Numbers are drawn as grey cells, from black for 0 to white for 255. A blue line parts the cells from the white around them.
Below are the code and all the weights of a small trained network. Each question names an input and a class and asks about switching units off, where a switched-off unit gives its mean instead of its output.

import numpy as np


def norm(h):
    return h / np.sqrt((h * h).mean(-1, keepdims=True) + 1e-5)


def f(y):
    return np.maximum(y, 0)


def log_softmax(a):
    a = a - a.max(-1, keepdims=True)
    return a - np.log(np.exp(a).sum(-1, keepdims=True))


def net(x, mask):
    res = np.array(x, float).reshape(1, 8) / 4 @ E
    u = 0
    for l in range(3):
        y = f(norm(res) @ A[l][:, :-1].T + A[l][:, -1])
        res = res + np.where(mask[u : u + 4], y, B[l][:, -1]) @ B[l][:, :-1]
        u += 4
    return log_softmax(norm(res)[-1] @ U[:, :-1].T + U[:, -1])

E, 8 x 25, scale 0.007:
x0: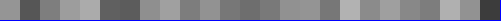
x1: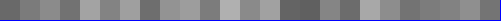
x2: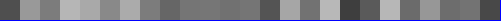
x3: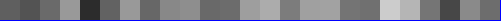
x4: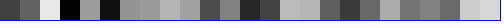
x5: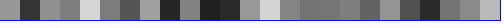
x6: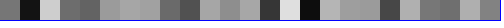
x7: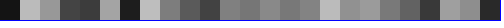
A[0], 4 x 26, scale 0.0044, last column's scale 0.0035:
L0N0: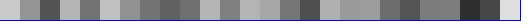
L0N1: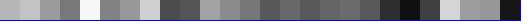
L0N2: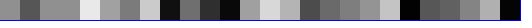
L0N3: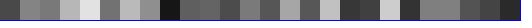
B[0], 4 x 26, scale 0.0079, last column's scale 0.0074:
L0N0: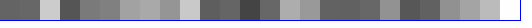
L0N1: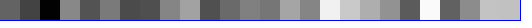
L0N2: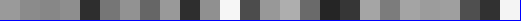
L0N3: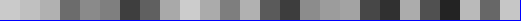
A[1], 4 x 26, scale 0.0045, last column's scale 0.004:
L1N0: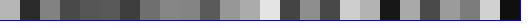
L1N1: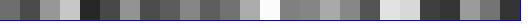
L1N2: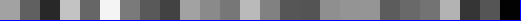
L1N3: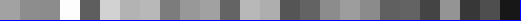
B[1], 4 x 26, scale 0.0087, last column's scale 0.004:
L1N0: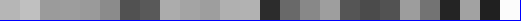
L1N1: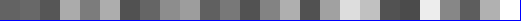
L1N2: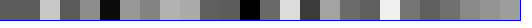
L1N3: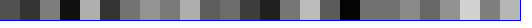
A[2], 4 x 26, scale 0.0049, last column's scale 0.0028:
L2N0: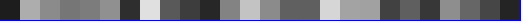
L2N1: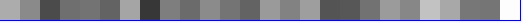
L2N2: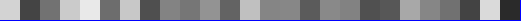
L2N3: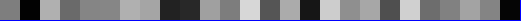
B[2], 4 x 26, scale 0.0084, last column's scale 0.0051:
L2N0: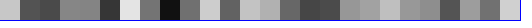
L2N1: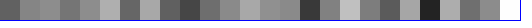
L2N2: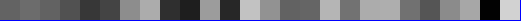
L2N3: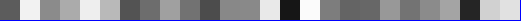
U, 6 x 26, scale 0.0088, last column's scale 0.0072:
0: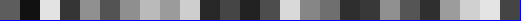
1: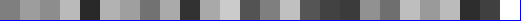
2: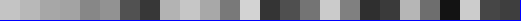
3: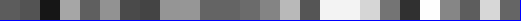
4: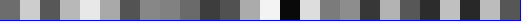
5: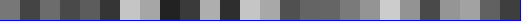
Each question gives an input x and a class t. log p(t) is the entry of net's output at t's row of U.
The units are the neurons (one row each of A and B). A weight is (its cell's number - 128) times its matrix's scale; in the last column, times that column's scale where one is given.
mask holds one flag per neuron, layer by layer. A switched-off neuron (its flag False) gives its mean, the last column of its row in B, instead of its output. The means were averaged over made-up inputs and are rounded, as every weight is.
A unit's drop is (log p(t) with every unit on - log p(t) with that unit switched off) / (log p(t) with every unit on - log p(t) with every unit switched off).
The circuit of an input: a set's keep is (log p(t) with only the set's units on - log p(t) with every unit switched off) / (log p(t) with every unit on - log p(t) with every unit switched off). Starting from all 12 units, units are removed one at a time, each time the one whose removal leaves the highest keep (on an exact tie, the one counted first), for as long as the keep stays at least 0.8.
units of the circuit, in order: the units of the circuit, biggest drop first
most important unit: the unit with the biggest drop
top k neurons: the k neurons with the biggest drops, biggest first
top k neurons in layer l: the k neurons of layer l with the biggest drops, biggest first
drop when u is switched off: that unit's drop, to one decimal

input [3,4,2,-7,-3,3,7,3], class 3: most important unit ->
L0N1
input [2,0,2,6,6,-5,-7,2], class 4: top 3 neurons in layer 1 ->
L1N3; L1N2; L1N0
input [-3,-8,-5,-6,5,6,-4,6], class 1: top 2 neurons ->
L0N2; L0N0
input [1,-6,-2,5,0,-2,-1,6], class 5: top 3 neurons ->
L2N0; L0N1; L2N3
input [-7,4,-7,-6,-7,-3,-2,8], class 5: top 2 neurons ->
L2N0; L0N3
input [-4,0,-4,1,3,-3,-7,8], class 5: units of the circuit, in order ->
L2N0; L2N3; L0N0
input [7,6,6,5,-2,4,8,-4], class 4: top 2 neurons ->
L2N3; L1N0
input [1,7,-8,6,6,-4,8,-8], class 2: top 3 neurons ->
L0N0; L0N2; L1N0
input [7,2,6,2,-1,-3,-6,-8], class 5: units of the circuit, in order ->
L2N2; L0N2
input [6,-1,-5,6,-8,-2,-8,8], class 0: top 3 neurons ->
L1N3; L1N2; L2N3
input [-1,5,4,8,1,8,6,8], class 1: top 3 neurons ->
L0N2; L0N1; L1N1
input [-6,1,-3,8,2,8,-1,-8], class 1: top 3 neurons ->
L0N2; L1N1; L0N1
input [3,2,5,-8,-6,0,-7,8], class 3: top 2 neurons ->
L0N1; L2N3
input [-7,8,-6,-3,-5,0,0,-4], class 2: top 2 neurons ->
L1N0; L0N0
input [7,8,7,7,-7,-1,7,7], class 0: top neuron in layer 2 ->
L2N2
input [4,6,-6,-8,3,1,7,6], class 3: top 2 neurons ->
L0N1; L0N3
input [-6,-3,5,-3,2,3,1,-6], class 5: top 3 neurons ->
L2N2; L1N0; L0N0
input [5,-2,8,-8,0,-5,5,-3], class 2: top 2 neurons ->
L0N3; L1N1
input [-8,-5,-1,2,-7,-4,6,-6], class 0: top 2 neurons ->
L1N3; L0N2
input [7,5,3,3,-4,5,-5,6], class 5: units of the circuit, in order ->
L2N0
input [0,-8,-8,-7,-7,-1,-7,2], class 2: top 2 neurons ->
L1N0; L2N3
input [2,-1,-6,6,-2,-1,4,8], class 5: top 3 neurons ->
L2N0; L0N3; L0N1
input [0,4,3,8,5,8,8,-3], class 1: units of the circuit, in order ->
L0N2; L0N0
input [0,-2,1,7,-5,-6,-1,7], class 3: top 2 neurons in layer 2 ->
L2N2; L2N1
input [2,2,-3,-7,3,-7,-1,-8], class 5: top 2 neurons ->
L0N2; L2N2
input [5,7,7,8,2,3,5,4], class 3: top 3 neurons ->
L1N1; L1N0; L0N0
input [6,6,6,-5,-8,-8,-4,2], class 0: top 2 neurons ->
L1N3; L0N2
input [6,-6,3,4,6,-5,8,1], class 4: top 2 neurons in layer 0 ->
L0N0; L0N2
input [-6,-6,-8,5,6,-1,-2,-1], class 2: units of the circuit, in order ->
L1N0
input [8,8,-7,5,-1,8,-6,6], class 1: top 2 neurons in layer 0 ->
L0N2; L0N3
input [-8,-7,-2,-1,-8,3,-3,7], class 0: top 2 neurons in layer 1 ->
L1N3; L1N2
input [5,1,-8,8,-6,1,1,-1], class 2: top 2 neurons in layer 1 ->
L1N0; L1N3
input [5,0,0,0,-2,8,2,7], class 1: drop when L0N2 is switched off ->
1.5
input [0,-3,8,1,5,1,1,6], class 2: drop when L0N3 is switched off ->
1.0
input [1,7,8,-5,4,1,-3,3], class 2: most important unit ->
L0N3
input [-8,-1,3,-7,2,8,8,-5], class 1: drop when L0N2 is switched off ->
1.4
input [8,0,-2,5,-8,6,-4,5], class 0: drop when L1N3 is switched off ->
0.2
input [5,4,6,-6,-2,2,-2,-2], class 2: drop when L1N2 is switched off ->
0.0
